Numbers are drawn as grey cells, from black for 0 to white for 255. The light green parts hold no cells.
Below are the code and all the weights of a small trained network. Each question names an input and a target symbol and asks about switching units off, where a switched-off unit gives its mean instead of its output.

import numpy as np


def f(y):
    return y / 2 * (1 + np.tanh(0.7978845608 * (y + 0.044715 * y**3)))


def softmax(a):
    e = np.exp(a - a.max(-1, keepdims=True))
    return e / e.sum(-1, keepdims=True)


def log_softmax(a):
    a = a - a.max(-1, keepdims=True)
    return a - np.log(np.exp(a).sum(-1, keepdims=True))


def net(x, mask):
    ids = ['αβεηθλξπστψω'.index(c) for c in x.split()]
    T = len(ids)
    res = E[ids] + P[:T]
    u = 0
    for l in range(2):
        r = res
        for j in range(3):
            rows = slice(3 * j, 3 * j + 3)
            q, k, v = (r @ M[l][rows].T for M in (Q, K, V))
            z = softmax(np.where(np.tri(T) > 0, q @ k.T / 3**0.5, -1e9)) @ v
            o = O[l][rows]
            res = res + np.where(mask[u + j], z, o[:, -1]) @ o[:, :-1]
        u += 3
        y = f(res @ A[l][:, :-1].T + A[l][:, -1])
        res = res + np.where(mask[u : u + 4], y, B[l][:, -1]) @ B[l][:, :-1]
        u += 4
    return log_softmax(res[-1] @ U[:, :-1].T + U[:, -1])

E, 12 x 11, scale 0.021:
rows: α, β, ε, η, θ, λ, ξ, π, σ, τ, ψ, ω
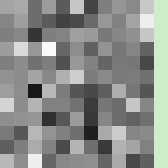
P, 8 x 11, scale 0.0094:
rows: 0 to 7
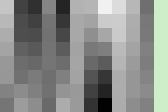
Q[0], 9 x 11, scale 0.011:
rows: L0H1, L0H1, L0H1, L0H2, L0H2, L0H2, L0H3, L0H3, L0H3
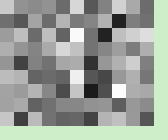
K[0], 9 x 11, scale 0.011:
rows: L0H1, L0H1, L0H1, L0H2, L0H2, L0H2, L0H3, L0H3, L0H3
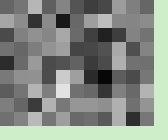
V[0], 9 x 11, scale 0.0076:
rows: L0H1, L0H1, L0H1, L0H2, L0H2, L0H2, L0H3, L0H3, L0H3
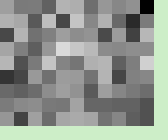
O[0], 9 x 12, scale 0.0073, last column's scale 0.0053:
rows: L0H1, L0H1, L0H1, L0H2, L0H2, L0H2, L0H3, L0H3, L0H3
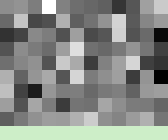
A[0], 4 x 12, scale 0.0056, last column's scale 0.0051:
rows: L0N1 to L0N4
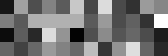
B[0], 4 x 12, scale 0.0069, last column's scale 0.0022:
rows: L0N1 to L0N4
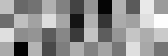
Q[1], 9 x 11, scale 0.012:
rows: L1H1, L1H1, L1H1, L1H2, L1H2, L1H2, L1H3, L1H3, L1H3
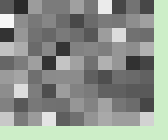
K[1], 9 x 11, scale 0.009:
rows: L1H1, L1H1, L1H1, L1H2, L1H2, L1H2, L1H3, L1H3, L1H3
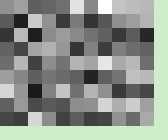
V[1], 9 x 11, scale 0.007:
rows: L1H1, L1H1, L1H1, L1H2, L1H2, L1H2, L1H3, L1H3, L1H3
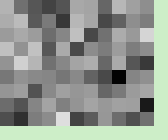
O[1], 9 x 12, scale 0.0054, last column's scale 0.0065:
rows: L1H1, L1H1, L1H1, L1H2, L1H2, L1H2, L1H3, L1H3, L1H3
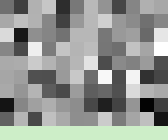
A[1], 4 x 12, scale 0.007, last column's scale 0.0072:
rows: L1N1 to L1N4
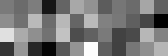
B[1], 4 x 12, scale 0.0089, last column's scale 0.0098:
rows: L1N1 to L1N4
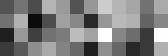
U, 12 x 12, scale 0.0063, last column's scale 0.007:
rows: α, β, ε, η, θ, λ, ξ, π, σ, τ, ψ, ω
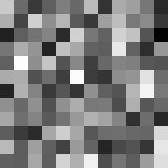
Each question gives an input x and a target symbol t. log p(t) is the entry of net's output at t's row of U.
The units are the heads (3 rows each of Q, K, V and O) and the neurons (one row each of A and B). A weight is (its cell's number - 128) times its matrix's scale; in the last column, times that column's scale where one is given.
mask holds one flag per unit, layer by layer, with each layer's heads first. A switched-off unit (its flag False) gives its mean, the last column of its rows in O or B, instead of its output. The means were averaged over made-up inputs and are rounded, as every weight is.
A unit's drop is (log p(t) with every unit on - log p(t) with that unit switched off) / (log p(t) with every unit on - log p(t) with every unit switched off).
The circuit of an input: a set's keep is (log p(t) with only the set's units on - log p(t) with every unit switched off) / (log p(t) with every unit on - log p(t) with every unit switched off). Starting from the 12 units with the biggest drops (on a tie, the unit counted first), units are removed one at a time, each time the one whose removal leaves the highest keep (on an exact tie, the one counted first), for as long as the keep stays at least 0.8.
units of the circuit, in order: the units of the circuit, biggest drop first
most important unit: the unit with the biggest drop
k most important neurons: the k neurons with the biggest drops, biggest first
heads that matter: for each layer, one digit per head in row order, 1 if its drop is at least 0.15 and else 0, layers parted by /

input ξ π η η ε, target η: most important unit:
L1H1
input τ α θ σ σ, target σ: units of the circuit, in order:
(L0H2, L1H3, L1N3)
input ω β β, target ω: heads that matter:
001 / 010
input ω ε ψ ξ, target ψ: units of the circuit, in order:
(L1H3, L0H1, L1N3)
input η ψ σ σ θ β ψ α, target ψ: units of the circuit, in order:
(L0H1, L1H3, L1N3)
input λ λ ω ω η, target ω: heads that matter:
001 / 010
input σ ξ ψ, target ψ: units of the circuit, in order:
(L1N3, L1H3)
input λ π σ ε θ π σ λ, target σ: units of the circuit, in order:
(L0H2, L1H3, L1N3)
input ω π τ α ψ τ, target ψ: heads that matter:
101 / 001
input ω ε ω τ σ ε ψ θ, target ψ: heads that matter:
110 / 000
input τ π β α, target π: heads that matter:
110 / 010
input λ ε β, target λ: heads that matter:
110 / 100
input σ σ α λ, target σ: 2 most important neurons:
(L1N3, L0N1)
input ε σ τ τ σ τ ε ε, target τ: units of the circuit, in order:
(L1H1, L1N4)
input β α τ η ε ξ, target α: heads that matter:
000 / 000
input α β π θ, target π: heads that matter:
100 / 010
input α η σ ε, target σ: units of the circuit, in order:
(L0H2, L1H3, L0H1, L1N3)
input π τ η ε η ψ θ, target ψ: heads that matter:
010 / 000
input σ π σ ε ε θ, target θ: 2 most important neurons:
(L1N4, L0N4)
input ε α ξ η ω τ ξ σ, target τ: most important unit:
L0H2
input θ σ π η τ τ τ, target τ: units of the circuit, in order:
(L1H1, L1H3)
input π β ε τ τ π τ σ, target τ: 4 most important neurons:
(L1N3, L1N1, L0N2, L0N3)
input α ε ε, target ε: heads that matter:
110 / 101
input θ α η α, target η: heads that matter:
111 / 000
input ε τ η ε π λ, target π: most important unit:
L1H2
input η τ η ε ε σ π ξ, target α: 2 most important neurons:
(L0N3, L1N4)
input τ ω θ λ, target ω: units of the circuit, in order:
(L0H3, L1H2)
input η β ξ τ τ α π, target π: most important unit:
L1H2
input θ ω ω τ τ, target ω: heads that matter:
001 / 010
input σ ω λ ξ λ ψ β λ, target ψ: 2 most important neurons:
(L1N3, L1N1)
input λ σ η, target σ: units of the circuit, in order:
(L1H3, L0H2, L0H1, L1N3)
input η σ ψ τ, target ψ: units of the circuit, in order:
(L1H3, L0H1, L1N1, L1N3)
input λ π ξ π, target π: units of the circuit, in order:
(L1H2, L0H1)
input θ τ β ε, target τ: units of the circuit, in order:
(L1N4, L1H1)
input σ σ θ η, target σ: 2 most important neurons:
(L0N1, L1N3)
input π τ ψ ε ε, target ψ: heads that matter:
100 / 101
